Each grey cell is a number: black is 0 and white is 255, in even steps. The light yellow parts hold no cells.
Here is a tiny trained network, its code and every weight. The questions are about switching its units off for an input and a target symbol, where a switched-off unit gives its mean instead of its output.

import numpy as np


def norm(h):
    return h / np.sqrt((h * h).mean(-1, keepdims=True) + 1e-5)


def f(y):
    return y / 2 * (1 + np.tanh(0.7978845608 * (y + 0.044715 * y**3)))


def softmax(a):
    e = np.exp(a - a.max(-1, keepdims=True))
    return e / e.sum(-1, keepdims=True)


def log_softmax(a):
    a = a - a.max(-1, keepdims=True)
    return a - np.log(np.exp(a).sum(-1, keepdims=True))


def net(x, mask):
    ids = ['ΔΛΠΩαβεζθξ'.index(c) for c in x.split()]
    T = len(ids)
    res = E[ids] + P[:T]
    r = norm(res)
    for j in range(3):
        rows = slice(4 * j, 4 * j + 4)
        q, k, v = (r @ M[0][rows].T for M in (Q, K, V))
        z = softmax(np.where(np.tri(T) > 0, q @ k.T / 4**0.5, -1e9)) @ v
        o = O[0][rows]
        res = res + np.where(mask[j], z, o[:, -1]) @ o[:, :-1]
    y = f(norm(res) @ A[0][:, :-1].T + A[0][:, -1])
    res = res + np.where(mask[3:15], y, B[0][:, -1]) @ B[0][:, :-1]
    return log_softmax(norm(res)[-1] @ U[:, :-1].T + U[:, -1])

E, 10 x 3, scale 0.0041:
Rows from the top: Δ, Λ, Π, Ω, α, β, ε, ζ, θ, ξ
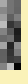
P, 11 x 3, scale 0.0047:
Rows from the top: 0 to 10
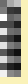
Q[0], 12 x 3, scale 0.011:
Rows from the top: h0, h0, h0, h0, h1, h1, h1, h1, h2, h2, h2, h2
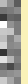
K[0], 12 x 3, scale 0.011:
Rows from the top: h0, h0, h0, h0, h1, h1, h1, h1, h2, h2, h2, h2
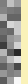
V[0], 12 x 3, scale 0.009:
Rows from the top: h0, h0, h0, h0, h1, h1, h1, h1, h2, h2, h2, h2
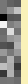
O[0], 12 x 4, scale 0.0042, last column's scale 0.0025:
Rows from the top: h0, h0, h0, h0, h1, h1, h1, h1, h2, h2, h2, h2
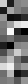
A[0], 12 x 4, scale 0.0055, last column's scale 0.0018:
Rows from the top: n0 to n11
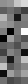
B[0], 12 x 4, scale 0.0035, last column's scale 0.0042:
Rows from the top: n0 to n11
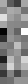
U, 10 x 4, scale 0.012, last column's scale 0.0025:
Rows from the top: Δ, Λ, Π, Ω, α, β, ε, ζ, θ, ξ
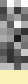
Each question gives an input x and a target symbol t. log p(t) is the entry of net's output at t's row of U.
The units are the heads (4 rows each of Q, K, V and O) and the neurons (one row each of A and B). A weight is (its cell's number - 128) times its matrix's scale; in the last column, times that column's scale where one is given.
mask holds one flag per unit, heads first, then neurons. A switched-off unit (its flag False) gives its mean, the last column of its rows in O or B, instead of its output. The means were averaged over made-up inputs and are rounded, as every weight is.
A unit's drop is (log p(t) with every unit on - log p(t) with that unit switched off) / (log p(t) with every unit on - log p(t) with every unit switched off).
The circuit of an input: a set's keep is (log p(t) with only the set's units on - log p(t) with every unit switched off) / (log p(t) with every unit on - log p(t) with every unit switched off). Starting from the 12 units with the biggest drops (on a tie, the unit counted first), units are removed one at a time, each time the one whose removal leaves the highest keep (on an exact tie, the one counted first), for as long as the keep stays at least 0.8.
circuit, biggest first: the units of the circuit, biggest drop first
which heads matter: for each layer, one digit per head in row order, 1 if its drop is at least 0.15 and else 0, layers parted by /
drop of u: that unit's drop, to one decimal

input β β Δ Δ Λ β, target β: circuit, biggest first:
h2; h1
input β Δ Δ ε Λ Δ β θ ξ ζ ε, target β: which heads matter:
100
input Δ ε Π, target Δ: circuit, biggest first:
h0
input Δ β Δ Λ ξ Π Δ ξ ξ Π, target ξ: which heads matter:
011
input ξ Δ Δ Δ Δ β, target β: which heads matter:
001
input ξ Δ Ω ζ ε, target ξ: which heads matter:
000
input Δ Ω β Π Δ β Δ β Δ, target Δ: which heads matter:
100
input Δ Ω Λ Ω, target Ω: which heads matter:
111
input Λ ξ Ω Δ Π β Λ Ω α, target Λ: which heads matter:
100
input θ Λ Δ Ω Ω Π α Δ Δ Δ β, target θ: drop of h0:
0.3
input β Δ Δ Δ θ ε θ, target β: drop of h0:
0.2
